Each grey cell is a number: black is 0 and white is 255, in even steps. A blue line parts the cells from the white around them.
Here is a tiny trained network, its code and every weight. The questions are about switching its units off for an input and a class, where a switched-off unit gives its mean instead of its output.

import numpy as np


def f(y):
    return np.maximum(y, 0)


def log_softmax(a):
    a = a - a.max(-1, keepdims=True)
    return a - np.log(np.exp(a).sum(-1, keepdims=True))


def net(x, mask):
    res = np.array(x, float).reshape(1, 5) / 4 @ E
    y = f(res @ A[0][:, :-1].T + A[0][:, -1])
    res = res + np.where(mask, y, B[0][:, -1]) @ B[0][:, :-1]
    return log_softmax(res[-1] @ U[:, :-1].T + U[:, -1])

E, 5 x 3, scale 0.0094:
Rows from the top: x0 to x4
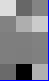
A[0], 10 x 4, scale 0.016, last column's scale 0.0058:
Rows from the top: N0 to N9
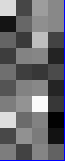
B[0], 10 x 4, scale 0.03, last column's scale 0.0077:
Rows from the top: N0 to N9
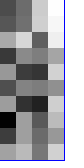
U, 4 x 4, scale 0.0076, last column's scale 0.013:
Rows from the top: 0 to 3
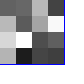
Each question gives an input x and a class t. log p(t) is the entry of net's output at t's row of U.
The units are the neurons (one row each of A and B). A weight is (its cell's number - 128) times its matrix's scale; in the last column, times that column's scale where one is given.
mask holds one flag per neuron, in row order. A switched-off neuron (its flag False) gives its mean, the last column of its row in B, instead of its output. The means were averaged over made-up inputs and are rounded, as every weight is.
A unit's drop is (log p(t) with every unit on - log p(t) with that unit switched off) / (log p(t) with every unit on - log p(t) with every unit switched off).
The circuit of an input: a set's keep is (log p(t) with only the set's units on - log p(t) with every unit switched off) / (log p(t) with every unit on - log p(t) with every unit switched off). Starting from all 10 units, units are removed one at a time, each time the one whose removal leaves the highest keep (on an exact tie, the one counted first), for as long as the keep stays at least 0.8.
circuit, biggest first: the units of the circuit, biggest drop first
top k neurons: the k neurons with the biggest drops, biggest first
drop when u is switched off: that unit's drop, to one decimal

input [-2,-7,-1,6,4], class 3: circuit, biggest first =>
N4
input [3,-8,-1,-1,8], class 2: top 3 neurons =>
N2, N9, N6
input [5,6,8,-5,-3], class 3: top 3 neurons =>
N6, N1, N2
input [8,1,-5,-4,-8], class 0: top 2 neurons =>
N2, N7
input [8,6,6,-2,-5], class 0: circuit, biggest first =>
N7, N0
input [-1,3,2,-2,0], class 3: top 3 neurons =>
N0, N2, N1
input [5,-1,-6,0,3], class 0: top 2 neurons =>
N0, N7
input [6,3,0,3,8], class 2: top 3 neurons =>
N2, N9, N1
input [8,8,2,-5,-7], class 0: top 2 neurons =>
N7, N2
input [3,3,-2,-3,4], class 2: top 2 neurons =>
N2, N1
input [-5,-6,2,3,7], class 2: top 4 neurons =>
N2, N9, N0, N6
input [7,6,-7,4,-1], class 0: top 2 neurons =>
N0, N7
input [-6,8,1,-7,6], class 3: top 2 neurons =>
N6, N0
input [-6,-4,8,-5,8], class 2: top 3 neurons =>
N2, N9, N0
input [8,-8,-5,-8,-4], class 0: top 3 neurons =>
N7, N0, N6
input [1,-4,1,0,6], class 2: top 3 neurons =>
N2, N9, N6
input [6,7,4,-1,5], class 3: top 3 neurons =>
N6, N1, N0
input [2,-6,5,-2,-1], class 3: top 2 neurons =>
N4, N1
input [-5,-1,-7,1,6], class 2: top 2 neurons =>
N2, N0
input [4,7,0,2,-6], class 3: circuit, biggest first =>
N2, N6
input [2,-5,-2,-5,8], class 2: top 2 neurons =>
N2, N9
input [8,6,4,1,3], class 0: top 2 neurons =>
N0, N7
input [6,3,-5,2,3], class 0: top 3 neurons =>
N0, N7, N4
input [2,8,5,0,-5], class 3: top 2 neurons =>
N6, N2
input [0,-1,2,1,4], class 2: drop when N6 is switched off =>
0.1
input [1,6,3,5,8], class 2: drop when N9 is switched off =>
0.2
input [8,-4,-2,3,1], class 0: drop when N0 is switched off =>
0.3
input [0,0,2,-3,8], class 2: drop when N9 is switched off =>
0.3
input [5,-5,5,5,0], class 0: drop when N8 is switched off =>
-0.1
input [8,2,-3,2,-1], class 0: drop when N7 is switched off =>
0.1
